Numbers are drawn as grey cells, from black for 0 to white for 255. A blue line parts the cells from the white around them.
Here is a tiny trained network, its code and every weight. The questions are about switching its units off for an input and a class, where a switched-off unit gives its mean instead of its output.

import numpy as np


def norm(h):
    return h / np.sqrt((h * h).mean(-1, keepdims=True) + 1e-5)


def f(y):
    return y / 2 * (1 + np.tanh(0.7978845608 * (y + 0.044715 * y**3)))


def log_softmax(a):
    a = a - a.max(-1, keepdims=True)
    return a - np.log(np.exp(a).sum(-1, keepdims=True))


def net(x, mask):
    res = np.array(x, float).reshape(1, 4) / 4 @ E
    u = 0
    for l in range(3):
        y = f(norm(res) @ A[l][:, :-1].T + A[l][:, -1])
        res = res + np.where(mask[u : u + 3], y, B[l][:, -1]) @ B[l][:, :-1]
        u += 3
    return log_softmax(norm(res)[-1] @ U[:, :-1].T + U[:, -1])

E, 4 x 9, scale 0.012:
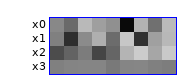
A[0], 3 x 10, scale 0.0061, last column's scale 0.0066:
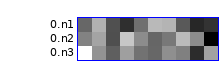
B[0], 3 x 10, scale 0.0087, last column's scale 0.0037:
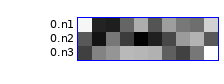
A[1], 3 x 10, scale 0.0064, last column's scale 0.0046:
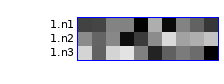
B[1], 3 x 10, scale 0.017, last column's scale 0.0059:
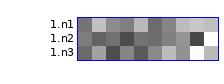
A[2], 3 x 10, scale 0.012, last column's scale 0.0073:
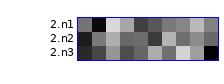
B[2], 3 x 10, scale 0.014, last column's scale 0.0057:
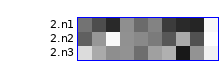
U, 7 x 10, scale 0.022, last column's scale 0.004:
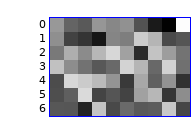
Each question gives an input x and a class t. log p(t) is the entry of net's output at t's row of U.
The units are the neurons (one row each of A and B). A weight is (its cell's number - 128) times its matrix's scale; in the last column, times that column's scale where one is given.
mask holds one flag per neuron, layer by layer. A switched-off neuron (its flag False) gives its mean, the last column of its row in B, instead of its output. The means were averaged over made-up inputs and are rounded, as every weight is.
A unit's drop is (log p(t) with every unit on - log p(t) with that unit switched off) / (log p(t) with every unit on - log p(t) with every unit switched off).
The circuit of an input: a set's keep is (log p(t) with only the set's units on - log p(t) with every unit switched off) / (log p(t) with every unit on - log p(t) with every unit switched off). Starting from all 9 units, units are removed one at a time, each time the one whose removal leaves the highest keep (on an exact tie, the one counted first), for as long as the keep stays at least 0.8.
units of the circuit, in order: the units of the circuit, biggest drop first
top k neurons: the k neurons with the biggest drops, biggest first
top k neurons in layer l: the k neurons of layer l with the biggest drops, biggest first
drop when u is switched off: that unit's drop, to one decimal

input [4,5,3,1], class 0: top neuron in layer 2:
(2.n1)
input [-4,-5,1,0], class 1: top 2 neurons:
(2.n1; 0.n1)
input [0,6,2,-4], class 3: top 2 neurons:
(1.n1; 2.n3)
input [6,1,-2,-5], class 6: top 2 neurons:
(1.n3; 2.n1)
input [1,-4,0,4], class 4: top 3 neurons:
(2.n1; 1.n2; 0.n3)
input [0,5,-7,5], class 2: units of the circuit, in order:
(1.n1; 2.n1)
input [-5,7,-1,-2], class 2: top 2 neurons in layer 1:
(1.n1; 1.n2)
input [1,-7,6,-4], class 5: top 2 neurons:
(2.n2; 2.n1)
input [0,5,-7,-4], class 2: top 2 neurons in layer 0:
(0.n1; 0.n3)
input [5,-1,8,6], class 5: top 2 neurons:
(2.n2; 1.n2)
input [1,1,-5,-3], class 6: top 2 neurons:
(2.n2; 1.n3)
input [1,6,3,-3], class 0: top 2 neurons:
(2.n1; 1.n3)
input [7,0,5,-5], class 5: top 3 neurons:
(2.n2; 1.n2; 0.n3)
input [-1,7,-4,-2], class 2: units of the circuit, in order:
(1.n1)
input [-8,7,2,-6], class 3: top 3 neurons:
(2.n3; 2.n2; 0.n3)
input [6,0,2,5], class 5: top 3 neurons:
(2.n2; 0.n3; 2.n3)
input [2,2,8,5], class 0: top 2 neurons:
(2.n3; 2.n1)
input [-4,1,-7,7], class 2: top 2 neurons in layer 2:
(2.n1; 2.n3)
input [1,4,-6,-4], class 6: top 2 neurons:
(1.n3; 2.n2)
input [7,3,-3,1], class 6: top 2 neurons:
(1.n3; 2.n1)
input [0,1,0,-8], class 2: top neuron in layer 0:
(0.n1)
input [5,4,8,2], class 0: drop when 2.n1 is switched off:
0.2
